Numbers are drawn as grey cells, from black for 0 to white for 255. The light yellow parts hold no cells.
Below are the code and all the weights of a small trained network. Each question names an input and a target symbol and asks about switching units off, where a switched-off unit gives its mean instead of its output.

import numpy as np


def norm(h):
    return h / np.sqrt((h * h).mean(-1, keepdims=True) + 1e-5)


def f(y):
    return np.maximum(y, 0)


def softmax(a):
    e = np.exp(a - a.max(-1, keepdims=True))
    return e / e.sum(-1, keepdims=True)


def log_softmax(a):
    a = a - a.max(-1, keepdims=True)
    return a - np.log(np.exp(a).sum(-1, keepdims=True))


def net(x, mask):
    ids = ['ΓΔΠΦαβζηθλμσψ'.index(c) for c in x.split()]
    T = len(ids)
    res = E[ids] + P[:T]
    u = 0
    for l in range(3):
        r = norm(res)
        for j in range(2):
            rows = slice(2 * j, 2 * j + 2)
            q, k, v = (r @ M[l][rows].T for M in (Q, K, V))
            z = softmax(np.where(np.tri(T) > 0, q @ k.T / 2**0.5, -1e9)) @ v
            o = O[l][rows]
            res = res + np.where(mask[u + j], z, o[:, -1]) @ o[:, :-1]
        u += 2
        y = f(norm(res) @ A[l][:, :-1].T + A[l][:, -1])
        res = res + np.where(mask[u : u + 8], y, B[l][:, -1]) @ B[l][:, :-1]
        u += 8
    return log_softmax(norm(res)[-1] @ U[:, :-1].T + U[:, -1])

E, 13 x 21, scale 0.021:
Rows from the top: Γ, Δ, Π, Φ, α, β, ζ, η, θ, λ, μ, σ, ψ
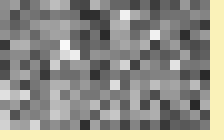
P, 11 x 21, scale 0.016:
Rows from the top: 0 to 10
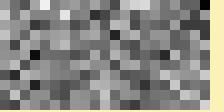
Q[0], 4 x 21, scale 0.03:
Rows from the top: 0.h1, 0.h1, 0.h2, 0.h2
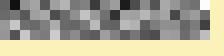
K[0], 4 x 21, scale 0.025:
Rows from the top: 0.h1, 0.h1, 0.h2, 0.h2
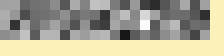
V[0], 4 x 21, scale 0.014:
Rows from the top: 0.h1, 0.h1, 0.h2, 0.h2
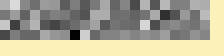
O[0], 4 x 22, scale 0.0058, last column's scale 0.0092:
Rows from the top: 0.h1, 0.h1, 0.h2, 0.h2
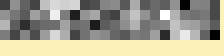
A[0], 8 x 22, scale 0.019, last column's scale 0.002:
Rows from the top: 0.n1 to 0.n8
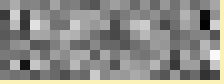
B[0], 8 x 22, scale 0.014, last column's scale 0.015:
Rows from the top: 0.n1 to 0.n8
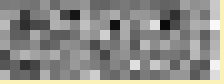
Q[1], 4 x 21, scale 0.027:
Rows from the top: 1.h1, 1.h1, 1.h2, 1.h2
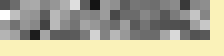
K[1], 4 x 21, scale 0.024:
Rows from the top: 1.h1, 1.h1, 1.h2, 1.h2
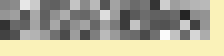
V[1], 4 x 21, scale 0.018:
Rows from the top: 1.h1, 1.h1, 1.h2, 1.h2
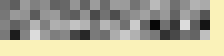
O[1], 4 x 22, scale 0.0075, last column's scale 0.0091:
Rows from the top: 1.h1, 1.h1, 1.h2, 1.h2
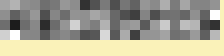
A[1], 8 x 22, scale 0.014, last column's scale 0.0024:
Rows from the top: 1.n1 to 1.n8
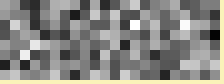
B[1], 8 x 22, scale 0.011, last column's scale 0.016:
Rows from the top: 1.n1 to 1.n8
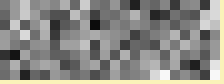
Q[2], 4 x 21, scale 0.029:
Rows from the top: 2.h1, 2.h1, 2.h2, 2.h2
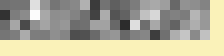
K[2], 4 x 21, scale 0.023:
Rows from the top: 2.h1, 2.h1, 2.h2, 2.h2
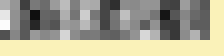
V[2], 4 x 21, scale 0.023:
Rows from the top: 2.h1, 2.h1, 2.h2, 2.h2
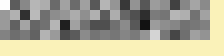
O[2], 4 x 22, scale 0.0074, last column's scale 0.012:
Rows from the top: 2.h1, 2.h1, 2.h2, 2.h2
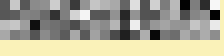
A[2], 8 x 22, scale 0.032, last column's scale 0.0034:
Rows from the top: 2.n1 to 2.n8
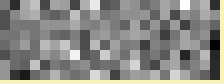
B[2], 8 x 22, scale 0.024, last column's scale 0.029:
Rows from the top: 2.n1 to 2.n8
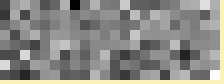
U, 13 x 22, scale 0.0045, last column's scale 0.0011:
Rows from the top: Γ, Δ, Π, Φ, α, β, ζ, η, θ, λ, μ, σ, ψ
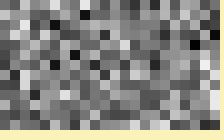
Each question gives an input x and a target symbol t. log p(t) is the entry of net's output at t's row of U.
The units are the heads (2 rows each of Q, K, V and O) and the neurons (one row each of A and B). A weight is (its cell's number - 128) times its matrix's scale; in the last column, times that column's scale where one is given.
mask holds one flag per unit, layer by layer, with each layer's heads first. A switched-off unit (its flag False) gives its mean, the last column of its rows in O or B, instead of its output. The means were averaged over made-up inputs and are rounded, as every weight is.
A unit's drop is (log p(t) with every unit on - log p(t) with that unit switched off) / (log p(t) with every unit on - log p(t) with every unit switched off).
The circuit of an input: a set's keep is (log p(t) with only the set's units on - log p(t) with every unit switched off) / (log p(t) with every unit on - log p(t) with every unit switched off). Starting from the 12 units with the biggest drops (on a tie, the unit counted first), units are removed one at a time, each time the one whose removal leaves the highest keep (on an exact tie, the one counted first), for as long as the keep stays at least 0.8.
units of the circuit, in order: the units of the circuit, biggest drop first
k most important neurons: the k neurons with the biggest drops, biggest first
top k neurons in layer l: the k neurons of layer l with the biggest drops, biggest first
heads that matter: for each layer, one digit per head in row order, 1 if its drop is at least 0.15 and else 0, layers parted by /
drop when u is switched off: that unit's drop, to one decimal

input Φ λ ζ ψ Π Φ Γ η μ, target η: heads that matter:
00 / 00 / 10
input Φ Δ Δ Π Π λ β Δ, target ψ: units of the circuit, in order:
[0.h2 2.n2 2.n8]
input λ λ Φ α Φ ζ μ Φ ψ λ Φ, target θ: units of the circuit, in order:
[0.h1 2.n6]
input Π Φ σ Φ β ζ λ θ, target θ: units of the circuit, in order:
[0.h1 2.n6]
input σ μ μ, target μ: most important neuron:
[1.n2]
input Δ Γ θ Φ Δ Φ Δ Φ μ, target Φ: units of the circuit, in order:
[1.h2 2.n8 0.n3]
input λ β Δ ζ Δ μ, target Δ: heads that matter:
00 / 01 / 10
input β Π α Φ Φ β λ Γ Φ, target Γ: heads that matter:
10 / 00 / 00
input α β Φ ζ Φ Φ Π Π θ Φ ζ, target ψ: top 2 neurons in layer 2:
[2.n2 2.n8]
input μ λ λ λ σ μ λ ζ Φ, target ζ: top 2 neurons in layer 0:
[0.n3 0.n7]
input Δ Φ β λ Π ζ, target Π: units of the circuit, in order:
[0.n3 0.h1 2.n8 1.n4]
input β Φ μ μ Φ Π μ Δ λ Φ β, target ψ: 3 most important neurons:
[2.n2 2.n8 0.n3]
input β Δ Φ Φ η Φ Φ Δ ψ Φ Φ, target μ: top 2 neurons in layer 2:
[2.n7 2.n8]
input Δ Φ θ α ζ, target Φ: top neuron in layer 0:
[0.n3]
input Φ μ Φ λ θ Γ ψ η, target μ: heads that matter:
11 / 00 / 00
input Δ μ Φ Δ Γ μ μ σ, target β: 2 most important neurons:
[2.n1 0.n3]
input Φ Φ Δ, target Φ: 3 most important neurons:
[0.n3 2.n8 1.n2]
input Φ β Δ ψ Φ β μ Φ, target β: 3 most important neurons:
[2.n1 0.n7 0.n3]
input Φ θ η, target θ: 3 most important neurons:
[0.n8 1.n2 0.n3]
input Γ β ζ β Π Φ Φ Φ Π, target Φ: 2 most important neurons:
[1.n2 2.n8]
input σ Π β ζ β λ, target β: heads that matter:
00 / 01 / 00
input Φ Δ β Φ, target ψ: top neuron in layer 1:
[1.n3]
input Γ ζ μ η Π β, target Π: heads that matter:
10 / 01 / 00
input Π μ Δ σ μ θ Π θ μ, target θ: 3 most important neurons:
[0.n3 1.n2 2.n6]
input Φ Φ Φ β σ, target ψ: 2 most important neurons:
[2.n2 2.n8]
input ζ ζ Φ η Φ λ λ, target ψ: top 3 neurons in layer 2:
[2.n8 2.n1 2.n6]
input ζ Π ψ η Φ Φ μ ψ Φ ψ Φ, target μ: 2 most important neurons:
[2.n7 0.n3]
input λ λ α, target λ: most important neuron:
[2.n5]
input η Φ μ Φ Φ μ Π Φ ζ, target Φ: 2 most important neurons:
[1.n2 2.n8]
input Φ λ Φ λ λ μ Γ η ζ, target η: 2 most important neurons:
[2.n4 1.n2]
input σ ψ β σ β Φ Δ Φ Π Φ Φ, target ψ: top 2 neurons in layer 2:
[2.n2 2.n8]
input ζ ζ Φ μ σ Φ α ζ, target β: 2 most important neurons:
[2.n1 0.n3]
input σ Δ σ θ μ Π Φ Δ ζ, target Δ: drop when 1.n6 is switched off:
0.1
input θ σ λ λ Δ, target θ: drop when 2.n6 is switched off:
0.2
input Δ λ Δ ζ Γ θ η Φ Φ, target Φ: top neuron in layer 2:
[2.n8]
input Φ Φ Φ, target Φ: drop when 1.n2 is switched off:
0.2
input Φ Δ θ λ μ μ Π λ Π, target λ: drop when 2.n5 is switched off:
0.4
